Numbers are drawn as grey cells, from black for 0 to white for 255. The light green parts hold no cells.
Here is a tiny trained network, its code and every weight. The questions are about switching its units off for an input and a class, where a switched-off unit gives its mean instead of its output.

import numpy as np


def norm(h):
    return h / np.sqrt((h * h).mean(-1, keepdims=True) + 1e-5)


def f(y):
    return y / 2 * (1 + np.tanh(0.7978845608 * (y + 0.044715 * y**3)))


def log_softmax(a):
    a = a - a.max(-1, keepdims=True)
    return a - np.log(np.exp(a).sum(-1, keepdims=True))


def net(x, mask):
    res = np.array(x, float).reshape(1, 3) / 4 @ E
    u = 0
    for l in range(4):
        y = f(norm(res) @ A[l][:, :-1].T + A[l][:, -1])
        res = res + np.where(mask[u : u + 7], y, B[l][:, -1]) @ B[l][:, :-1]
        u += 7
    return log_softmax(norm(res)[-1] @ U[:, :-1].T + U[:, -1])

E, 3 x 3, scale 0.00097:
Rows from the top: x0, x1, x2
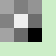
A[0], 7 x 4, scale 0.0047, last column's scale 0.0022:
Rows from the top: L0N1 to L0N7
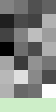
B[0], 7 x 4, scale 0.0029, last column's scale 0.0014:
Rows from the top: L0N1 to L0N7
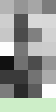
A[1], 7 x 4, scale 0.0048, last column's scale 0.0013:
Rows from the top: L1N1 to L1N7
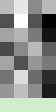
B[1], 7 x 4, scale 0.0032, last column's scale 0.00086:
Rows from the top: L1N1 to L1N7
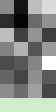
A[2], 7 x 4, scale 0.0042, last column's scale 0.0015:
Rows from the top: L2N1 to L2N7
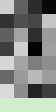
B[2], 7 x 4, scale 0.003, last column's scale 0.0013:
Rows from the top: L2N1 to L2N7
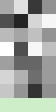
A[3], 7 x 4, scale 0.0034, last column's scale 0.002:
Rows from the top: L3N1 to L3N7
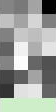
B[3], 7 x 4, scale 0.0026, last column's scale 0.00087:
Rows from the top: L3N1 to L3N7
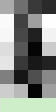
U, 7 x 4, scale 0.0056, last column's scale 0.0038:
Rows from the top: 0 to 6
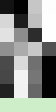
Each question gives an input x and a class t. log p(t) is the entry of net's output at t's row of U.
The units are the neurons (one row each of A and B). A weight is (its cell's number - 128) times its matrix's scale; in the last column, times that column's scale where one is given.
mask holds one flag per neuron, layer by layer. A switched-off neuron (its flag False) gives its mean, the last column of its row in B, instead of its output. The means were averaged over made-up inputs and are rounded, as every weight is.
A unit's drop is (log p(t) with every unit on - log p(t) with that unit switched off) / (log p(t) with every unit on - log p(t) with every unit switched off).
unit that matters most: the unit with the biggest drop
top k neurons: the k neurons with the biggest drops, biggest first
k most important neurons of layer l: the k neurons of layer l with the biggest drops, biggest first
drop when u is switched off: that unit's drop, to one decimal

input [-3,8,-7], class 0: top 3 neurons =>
[L1N2 L0N2 L1N1]
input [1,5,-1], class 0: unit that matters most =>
L0N2
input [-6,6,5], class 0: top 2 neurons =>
[L1N1 L0N3]
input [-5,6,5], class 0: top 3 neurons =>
[L1N1 L0N3 L2N4]
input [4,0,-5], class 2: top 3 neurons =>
[L1N2 L0N7 L2N2]
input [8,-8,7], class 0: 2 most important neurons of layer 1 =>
[L1N4 L1N5]
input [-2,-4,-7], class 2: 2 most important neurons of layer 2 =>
[L2N4 L2N2]
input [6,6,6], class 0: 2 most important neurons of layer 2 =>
[L2N2 L2N6]
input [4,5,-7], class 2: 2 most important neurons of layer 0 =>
[L0N6 L0N3]
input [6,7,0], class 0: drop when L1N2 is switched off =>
0.5
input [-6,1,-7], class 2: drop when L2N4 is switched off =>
0.2
